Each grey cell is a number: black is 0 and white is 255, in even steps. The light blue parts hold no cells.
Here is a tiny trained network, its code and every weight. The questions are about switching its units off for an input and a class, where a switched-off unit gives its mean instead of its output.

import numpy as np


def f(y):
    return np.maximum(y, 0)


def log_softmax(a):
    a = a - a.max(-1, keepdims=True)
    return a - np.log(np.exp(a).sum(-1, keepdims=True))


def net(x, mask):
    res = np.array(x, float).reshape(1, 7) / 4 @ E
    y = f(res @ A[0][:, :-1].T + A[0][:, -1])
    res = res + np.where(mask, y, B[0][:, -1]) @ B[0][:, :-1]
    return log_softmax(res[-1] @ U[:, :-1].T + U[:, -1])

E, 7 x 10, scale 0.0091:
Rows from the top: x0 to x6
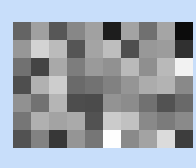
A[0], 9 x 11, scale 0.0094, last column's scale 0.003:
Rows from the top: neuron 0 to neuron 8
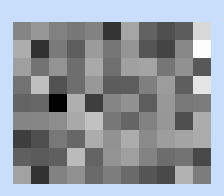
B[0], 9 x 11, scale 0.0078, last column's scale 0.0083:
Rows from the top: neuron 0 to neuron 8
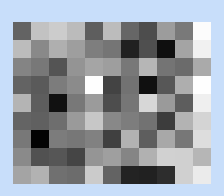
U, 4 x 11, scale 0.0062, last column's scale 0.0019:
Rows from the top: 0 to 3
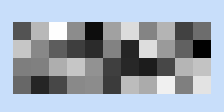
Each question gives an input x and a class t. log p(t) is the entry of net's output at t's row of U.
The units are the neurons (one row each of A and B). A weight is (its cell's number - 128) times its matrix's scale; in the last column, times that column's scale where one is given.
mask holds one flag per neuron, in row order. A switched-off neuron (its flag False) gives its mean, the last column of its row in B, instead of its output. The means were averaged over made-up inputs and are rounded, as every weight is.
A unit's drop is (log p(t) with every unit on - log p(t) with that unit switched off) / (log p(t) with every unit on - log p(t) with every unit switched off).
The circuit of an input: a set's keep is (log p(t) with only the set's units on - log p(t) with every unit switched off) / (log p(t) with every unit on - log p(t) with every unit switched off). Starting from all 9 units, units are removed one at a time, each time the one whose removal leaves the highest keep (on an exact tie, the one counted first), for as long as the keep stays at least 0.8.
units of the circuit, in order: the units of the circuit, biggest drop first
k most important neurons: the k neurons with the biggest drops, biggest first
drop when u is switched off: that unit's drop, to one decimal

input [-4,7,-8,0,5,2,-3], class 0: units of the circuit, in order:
neuron 8; neuron 1; neuron 4
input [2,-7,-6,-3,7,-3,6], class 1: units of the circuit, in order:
neuron 4; neuron 6
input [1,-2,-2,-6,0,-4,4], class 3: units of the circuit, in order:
neuron 4
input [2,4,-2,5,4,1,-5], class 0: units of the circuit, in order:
neuron 8; neuron 1; neuron 0
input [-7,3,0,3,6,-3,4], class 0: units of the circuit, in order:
neuron 4; neuron 8; neuron 3
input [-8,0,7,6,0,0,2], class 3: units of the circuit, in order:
neuron 6; neuron 1
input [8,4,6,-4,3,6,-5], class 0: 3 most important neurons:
neuron 8; neuron 3; neuron 0
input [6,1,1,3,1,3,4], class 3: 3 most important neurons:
neuron 1; neuron 8; neuron 0
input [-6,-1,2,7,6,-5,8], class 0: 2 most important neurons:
neuron 4; neuron 3
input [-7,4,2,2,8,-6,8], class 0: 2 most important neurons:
neuron 4; neuron 8
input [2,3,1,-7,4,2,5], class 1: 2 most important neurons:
neuron 6; neuron 3
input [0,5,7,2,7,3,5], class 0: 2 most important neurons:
neuron 4; neuron 3
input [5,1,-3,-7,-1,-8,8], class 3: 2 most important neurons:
neuron 4; neuron 8
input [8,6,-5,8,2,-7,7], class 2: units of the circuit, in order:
neuron 3
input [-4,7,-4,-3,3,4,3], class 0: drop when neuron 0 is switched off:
-0.1
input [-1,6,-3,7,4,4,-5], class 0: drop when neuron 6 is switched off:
0.0
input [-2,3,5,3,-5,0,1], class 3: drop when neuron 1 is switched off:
0.1
